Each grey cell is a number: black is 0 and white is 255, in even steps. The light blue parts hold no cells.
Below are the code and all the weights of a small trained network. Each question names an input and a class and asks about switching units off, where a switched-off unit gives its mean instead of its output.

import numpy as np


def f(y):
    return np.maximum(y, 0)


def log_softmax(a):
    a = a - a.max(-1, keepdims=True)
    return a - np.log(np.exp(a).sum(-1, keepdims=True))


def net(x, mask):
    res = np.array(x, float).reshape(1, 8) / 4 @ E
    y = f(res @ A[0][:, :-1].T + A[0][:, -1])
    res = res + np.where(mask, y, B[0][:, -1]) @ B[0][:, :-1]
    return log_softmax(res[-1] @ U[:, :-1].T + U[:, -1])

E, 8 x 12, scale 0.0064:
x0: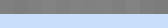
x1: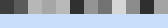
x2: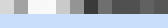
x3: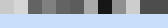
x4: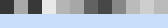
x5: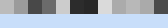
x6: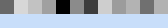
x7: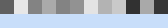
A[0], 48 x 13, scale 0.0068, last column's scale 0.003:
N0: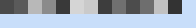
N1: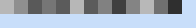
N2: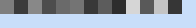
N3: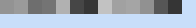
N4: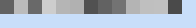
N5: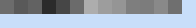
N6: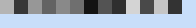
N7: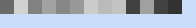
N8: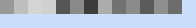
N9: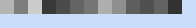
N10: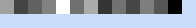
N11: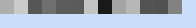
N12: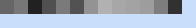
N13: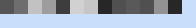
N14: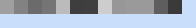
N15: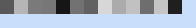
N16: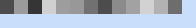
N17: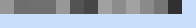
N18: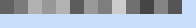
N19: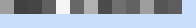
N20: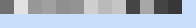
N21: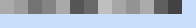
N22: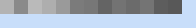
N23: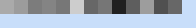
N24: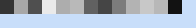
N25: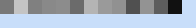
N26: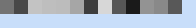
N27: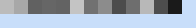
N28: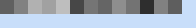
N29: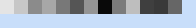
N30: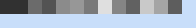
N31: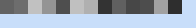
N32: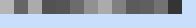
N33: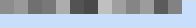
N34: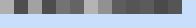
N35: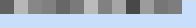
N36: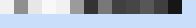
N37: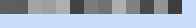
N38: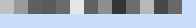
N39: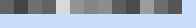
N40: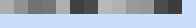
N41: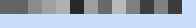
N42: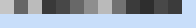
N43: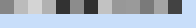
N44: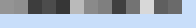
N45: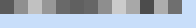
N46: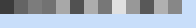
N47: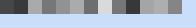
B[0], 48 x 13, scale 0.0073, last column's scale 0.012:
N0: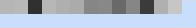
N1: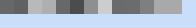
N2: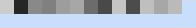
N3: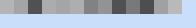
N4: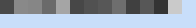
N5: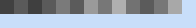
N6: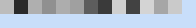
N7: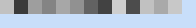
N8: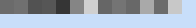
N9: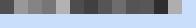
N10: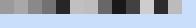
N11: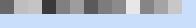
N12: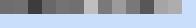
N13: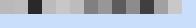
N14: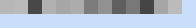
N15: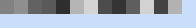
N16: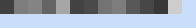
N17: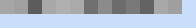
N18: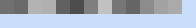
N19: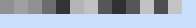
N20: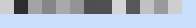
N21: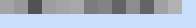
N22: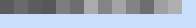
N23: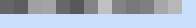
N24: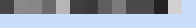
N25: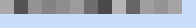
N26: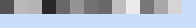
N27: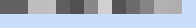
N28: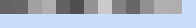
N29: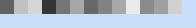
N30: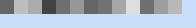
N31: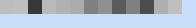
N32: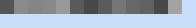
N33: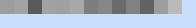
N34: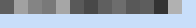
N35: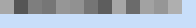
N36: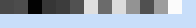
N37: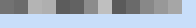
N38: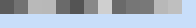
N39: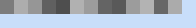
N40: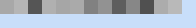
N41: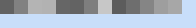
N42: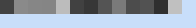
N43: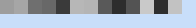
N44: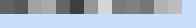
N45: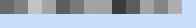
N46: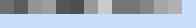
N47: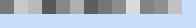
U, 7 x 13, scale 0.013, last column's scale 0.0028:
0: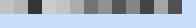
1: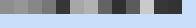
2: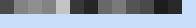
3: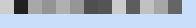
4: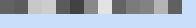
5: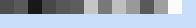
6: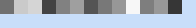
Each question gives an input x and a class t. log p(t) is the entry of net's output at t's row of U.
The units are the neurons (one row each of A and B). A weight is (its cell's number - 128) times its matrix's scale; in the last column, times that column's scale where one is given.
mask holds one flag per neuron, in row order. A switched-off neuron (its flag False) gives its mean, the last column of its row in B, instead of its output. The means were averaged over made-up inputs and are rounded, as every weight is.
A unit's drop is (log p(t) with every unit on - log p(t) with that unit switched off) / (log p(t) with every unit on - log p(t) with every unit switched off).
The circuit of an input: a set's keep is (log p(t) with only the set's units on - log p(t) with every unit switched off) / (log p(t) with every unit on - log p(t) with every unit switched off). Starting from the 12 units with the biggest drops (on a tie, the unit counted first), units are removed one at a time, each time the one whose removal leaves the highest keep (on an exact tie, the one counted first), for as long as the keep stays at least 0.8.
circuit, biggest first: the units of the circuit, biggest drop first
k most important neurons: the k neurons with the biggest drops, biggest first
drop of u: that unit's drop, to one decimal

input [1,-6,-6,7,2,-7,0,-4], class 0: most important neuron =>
(N13)
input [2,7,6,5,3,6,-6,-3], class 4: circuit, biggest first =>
(N28; N41)
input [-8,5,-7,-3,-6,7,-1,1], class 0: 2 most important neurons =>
(N36; N14)
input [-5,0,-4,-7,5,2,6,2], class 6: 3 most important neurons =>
(N30; N47; N10)
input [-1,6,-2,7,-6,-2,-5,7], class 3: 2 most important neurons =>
(N20; N7)
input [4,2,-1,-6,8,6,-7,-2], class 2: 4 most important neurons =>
(N24; N16; N4; N43)
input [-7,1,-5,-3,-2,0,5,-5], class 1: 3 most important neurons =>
(N15; N36; N20)
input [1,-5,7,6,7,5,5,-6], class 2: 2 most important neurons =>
(N4; N24)
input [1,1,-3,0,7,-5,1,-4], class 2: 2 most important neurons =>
(N24; N16)
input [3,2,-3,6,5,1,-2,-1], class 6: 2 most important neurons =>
(N11; N29)
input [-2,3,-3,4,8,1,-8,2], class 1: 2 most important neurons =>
(N19; N10)
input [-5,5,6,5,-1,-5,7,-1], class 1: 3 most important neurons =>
(N43; N8; N45)
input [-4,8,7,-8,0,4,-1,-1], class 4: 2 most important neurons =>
(N28; N37)
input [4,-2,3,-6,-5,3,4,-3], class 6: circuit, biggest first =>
(N26)
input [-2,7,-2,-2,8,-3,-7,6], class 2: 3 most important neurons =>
(N24; N16; N43)
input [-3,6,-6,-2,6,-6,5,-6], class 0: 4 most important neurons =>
(N0; N36; N13; N31)
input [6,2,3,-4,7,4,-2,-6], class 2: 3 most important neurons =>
(N24; N4; N16)
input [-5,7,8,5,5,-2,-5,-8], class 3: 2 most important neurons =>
(N6; N2)
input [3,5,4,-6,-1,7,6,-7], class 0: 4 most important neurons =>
(N14; N3; N40; N20)
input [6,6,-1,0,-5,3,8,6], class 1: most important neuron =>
(N15)
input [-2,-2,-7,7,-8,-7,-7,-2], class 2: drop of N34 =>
0.4
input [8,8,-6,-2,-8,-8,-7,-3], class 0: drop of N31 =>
0.4
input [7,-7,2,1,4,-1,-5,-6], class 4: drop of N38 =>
0.3
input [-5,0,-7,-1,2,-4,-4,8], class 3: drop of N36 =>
0.3
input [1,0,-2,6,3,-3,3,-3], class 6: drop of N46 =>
0.0
